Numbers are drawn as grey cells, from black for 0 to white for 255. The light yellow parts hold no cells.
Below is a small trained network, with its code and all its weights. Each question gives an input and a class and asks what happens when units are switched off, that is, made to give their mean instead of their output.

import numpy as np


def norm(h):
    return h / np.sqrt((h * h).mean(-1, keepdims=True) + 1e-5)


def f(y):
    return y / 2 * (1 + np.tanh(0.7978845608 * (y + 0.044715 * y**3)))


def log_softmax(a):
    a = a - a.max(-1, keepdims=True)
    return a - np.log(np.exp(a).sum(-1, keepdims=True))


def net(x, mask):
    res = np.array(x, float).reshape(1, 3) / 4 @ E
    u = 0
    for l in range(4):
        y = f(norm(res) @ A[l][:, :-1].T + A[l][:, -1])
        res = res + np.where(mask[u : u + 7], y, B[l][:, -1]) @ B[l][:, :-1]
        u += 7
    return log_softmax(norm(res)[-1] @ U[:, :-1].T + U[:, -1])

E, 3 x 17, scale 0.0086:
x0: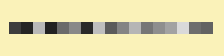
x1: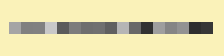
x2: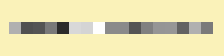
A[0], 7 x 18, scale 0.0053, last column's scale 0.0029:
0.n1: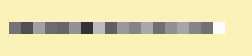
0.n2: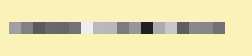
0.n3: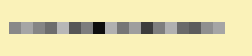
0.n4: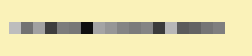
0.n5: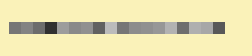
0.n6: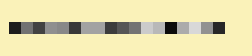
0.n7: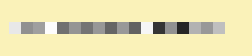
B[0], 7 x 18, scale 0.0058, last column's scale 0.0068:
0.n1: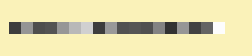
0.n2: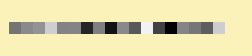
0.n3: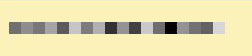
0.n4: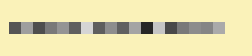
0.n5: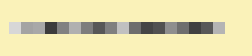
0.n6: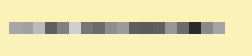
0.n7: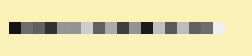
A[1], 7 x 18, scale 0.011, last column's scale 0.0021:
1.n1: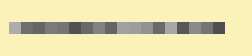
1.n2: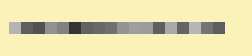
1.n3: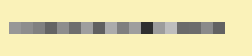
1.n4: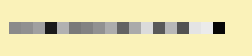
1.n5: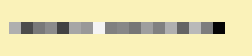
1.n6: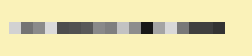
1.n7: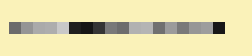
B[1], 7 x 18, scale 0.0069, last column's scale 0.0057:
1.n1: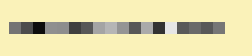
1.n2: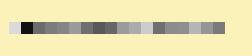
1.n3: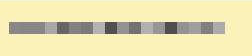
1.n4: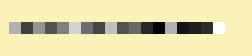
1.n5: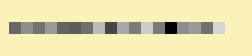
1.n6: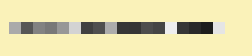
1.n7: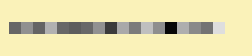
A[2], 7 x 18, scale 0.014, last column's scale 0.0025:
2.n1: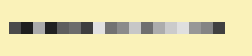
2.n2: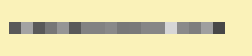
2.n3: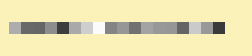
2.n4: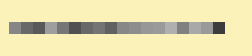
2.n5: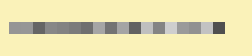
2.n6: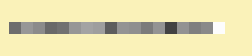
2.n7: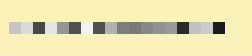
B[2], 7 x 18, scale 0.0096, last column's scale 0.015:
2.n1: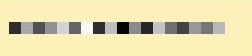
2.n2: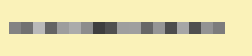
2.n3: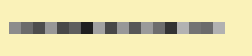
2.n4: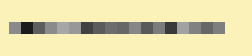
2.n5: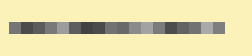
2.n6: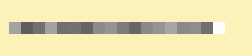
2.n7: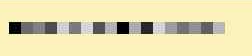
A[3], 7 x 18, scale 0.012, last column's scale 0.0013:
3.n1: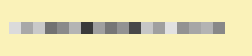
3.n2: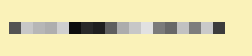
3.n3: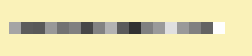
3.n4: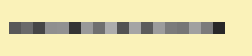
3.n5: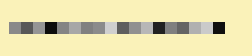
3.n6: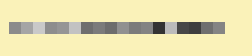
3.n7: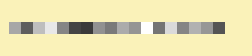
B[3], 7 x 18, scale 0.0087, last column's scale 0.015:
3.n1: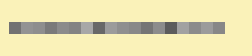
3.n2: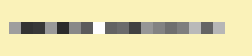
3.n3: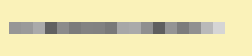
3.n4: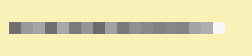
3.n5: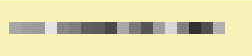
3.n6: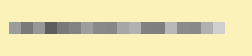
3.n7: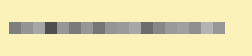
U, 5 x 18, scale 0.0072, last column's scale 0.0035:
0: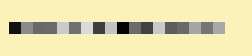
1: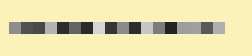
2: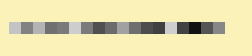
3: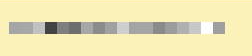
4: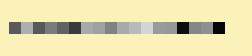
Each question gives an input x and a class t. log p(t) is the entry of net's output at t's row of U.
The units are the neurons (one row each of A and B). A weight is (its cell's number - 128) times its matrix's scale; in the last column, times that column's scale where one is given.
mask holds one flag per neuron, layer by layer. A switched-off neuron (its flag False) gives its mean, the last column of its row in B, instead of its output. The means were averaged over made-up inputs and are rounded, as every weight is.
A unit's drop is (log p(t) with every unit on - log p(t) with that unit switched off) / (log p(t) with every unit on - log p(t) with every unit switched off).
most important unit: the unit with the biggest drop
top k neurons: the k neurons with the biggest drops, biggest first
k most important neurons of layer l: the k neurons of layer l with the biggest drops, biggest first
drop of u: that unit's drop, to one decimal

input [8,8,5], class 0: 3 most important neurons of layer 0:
(0.n1; 0.n5; 0.n6)
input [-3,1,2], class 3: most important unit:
0.n7
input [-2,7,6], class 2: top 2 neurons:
(1.n6; 0.n3)
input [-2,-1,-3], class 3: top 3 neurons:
(0.n3; 2.n6; 0.n2)
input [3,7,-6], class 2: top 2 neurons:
(1.n6; 0.n2)
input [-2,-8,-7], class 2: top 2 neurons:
(1.n4; 0.n2)
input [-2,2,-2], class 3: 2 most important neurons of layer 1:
(1.n4; 1.n6)
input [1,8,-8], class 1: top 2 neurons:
(1.n7; 1.n4)
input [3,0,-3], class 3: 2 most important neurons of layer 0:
(0.n2; 0.n7)
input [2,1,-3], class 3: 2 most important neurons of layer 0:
(0.n2; 0.n3)
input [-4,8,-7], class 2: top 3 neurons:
(1.n6; 0.n2; 2.n3)
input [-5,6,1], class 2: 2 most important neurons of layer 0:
(0.n1; 0.n4)
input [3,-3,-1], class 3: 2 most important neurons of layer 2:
(2.n6; 2.n7)
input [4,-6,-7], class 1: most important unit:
1.n7
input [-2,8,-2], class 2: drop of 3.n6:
0.0
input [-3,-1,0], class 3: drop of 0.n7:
0.8
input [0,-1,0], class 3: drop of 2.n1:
0.1
